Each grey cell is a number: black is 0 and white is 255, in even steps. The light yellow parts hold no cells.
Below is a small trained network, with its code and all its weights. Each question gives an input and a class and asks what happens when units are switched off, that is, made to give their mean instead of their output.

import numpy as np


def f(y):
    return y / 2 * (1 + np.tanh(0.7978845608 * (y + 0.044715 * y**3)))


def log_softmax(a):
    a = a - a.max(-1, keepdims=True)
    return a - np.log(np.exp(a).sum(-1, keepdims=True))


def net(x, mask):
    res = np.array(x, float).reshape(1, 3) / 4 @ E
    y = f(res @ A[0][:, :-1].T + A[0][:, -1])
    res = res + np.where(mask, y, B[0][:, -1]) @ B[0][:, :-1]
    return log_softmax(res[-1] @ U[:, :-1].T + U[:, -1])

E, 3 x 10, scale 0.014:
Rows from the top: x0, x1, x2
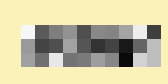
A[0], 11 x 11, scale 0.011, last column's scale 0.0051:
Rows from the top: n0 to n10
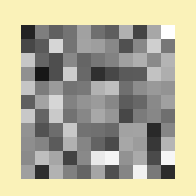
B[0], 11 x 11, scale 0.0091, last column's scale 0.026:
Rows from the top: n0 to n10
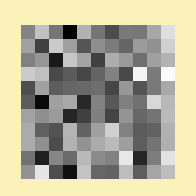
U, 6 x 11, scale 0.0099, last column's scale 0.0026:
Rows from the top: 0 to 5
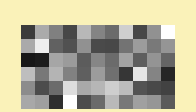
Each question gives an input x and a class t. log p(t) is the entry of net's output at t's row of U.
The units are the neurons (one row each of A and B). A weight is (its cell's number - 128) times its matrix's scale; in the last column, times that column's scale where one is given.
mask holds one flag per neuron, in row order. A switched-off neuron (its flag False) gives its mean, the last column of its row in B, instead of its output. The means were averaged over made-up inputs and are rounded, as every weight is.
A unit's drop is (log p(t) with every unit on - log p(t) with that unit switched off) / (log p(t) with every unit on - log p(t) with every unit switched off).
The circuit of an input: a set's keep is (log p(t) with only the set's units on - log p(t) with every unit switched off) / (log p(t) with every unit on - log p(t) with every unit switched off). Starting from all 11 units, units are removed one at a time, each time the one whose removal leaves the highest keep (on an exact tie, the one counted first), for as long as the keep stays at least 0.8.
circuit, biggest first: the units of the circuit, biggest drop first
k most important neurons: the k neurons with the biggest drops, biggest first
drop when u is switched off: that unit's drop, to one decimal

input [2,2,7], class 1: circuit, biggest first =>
[n10]
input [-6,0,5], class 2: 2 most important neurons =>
[n3, n5]
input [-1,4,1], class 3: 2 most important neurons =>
[n10, n0]
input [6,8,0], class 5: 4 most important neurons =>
[n0, n2, n7, n8]
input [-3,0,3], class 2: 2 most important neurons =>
[n3, n5]
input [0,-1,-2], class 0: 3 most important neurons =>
[n3, n1, n7]
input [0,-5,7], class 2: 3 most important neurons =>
[n5, n0, n1]
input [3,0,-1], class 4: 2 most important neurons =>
[n3, n0]
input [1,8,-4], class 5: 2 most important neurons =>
[n10, n6]
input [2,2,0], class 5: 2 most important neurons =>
[n0, n6]
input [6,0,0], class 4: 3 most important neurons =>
[n3, n0, n7]
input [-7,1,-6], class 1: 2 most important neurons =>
[n9, n0]
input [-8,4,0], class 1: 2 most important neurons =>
[n0, n7]
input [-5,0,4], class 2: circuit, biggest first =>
[n5]
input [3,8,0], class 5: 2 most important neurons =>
[n0, n2]
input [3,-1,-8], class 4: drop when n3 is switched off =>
0.5
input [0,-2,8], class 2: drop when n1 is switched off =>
0.3
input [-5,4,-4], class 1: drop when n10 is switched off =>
0.0
